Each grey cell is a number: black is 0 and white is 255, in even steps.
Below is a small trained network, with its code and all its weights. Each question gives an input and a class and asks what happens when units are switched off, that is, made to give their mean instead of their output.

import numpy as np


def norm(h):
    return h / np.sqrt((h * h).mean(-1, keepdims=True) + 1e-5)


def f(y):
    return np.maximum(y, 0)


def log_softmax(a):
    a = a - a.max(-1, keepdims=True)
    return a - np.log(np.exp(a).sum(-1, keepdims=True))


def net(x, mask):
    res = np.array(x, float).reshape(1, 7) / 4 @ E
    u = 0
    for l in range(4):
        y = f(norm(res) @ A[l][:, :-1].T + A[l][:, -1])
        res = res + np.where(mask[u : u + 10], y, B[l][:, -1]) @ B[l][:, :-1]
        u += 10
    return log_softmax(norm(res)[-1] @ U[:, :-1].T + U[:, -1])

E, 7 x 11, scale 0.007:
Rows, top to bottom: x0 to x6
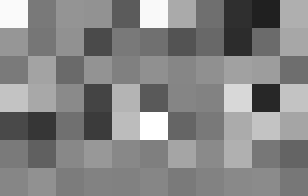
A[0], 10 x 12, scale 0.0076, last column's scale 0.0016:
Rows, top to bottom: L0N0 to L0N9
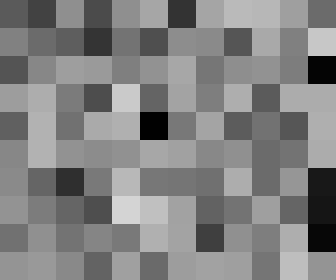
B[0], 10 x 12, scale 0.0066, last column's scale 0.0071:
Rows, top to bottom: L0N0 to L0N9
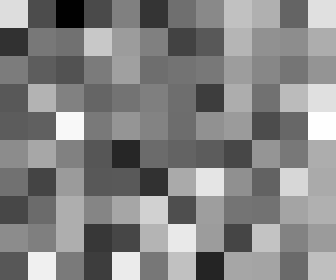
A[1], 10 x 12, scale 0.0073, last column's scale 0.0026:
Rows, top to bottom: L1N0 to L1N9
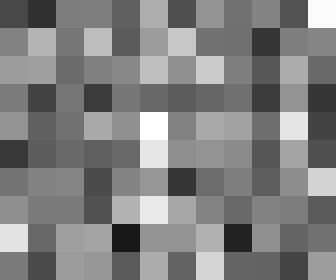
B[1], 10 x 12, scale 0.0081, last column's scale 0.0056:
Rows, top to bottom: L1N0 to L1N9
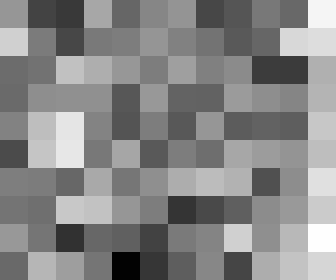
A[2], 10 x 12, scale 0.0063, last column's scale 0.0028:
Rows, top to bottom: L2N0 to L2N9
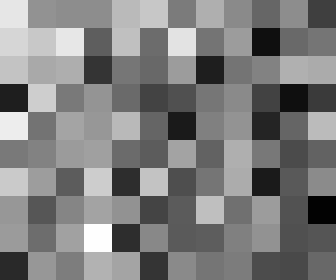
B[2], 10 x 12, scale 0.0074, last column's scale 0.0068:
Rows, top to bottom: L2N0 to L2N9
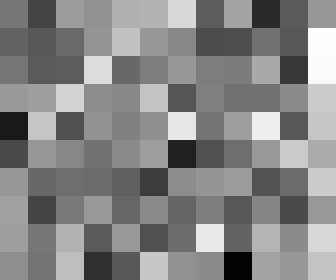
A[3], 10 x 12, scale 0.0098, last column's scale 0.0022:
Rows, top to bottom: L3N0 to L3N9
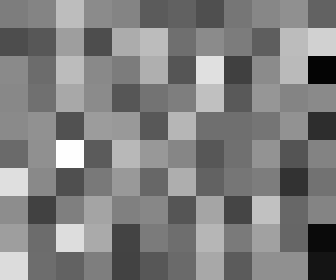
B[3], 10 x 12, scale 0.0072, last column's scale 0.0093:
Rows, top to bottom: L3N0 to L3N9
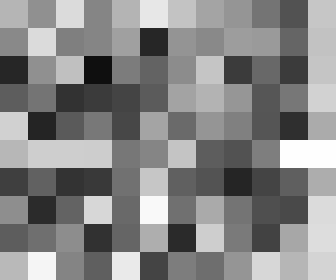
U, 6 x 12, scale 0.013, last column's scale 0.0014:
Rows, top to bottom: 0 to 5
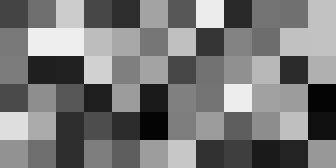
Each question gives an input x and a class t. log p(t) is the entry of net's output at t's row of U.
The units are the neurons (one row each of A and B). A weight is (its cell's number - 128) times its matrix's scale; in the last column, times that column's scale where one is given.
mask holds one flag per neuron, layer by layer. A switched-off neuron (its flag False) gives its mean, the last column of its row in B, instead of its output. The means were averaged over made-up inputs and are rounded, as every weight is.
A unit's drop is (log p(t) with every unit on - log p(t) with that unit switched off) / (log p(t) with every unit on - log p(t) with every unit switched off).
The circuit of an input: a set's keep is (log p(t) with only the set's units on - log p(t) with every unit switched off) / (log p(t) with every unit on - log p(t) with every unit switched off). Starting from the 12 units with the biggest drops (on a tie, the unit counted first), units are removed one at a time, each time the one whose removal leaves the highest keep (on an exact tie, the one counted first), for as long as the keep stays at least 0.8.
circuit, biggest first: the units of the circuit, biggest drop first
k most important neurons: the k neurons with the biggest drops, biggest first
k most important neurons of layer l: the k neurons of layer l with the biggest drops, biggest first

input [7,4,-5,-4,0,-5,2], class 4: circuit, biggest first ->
[L1N8 L3N9]
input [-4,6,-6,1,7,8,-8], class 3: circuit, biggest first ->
[L0N0]
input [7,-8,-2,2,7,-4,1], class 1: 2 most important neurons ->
[L3N5 L1N5]
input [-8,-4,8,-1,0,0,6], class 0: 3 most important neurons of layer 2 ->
[L2N9 L2N3 L2N1]
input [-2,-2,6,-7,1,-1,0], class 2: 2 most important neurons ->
[L1N0 L1N4]
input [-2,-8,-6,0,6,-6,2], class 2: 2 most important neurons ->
[L0N0 L0N3]
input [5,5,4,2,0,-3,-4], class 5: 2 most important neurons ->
[L0N4 L2N2]
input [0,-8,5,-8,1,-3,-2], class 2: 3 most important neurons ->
[L0N4 L1N0 L1N4]
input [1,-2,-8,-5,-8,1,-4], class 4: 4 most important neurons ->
[L1N8 L1N1 L3N9 L0N9]
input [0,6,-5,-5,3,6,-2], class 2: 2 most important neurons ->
[L0N0 L1N0]
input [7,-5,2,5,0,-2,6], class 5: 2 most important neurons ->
[L0N5 L0N4]
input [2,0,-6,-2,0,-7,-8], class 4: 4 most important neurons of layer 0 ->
[L0N9 L0N7 L0N4 L0N3]
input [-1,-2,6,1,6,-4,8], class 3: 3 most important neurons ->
[L0N0 L2N2 L0N6]
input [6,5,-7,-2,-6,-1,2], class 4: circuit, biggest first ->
[L1N8]
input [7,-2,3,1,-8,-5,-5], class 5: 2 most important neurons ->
[L3N6 L1N9]
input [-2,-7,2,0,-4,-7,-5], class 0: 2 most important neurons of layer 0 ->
[L0N9 L0N3]
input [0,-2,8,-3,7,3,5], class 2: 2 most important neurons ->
[L0N0 L0N4]
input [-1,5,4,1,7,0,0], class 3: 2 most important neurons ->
[L0N0 L2N2]
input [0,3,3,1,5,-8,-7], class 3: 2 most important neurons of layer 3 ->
[L3N5 L3N1]
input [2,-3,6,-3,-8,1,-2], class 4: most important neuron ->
[L1N1]
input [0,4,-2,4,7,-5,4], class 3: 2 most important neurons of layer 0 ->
[L0N0 L0N4]
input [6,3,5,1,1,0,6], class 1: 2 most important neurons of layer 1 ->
[L1N7 L1N5]
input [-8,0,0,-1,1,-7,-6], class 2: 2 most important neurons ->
[L0N0 L1N4]
